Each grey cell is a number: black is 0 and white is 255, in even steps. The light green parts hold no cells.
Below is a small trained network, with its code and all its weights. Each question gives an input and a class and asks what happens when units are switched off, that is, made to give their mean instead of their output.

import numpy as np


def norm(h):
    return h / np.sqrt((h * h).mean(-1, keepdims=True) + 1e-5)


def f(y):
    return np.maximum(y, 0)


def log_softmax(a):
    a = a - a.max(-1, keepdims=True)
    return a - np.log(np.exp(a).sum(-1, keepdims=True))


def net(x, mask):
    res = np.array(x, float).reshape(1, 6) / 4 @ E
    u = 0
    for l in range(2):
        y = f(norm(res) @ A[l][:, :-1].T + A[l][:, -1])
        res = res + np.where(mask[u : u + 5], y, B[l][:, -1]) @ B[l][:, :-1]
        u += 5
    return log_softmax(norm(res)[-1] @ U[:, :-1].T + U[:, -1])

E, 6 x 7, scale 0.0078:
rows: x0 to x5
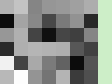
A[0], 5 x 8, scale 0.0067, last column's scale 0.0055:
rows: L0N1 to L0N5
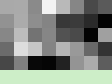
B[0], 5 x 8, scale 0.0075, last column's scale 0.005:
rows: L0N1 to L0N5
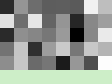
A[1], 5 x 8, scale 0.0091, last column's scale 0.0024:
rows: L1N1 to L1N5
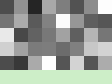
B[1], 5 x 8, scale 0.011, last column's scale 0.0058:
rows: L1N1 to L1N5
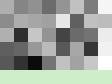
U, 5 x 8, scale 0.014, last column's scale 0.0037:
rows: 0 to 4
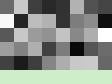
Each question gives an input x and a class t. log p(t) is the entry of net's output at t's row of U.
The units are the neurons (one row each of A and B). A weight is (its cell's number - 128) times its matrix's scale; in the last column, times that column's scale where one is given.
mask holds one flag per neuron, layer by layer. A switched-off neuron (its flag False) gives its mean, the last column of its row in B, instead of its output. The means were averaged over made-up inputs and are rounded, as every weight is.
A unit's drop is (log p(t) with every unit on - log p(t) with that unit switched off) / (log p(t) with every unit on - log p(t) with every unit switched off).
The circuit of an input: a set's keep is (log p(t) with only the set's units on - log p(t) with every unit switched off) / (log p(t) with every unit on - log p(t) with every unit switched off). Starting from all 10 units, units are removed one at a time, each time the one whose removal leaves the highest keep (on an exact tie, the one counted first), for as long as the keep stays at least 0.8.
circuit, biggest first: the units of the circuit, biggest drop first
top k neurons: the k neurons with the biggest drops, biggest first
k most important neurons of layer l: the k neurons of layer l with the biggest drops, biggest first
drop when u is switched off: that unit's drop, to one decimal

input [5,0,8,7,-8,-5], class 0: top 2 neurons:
(L0N5, L1N5)
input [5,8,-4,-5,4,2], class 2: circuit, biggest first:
(L0N4)
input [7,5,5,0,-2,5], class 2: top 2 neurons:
(L1N2, L0N4)
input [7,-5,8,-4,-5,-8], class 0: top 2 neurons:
(L0N5, L1N5)
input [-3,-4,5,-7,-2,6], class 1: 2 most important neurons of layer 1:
(L1N3, L1N4)
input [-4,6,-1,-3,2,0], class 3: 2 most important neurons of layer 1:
(L1N5, L1N4)
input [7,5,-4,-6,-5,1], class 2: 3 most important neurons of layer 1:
(L1N2, L1N5, L1N3)
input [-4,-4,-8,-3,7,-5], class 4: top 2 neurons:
(L1N5, L0N2)
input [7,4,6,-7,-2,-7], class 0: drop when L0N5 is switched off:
0.1
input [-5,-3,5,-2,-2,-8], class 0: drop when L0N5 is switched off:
0.7
